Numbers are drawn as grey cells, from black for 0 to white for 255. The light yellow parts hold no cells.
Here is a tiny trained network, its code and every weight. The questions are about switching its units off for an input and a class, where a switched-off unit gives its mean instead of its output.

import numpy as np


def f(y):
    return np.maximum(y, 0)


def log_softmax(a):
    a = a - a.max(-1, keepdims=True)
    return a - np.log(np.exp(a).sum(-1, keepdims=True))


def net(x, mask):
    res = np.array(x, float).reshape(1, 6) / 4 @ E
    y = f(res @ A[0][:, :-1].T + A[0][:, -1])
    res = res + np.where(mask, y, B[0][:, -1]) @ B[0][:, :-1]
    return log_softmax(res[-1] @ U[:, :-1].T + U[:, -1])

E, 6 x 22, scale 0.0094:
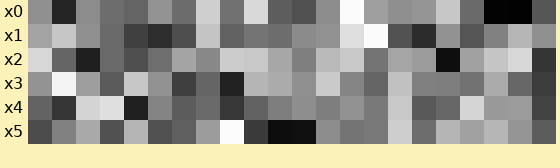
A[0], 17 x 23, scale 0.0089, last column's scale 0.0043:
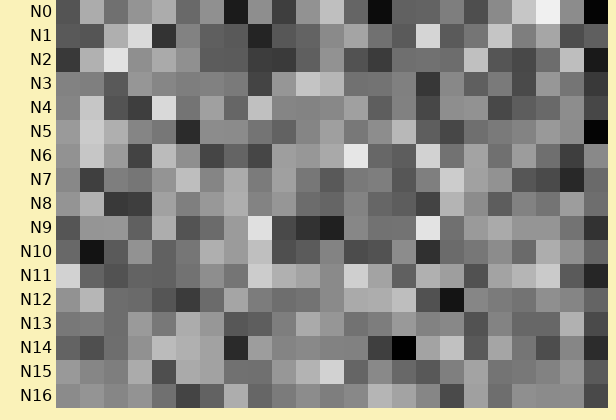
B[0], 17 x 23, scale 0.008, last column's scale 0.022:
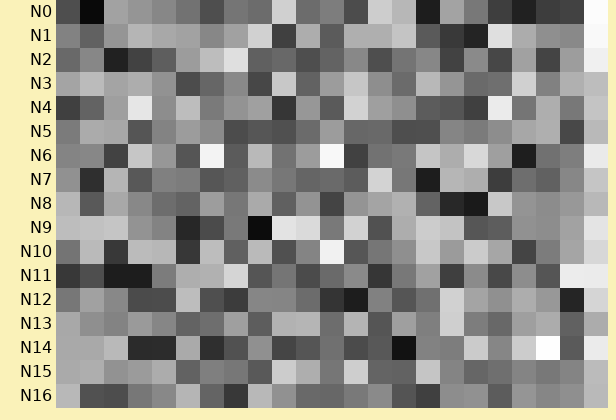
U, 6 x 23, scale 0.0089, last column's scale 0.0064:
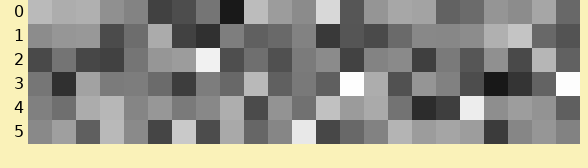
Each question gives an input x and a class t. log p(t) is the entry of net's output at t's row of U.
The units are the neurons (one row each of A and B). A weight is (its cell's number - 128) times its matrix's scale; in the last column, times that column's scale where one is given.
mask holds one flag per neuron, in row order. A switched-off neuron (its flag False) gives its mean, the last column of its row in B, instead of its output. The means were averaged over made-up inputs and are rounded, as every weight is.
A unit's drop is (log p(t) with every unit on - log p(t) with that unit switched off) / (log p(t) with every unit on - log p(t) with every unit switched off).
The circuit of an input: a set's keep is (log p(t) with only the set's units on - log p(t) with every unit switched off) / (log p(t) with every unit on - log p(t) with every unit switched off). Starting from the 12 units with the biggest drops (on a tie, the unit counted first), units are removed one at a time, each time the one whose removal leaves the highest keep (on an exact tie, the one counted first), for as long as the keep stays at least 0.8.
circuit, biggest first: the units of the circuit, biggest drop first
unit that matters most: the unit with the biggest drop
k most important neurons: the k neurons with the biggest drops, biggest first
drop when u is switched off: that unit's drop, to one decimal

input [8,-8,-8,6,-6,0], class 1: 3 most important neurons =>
(N14 N0 N11)
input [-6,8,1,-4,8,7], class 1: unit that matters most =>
N12
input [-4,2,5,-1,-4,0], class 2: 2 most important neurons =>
(N11 N1)
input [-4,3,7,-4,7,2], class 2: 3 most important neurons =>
(N11 N4 N8)
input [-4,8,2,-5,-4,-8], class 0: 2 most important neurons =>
(N3 N15)
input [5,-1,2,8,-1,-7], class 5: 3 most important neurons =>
(N6 N9 N0)
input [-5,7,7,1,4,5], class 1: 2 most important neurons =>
(N12 N2)
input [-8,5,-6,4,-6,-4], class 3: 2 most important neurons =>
(N0 N11)
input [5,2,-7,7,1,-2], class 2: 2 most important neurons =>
(N2 N10)
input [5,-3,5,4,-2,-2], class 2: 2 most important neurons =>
(N0 N11)
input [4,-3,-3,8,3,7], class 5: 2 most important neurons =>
(N6 N3)
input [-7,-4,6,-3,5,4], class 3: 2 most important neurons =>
(N0 N2)
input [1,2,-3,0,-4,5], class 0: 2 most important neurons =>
(N9 N1)
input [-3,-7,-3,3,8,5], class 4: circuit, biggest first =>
(N1)
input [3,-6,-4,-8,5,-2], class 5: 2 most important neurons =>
(N10 N12)
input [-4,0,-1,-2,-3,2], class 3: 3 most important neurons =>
(N0 N1 N6)
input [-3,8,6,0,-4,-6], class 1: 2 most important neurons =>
(N12 N9)
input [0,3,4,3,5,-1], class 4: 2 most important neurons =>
(N2 N1)
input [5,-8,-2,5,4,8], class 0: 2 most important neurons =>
(N9 N12)
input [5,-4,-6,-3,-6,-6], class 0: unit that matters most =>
N11
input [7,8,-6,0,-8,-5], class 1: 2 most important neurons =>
(N12 N1)
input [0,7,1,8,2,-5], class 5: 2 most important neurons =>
(N6 N14)
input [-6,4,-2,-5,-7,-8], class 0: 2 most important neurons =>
(N3 N1)
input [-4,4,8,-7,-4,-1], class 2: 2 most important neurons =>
(N11 N6)
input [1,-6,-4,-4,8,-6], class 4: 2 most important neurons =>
(N1 N9)
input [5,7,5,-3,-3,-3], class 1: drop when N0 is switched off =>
0.4
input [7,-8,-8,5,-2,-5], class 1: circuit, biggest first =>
(N14)
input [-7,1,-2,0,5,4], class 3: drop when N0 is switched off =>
1.5
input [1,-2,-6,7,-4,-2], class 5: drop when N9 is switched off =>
0.0
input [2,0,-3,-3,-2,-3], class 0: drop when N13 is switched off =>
0.1
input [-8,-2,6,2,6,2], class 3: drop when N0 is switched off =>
1.8
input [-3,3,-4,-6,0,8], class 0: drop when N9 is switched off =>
2.3
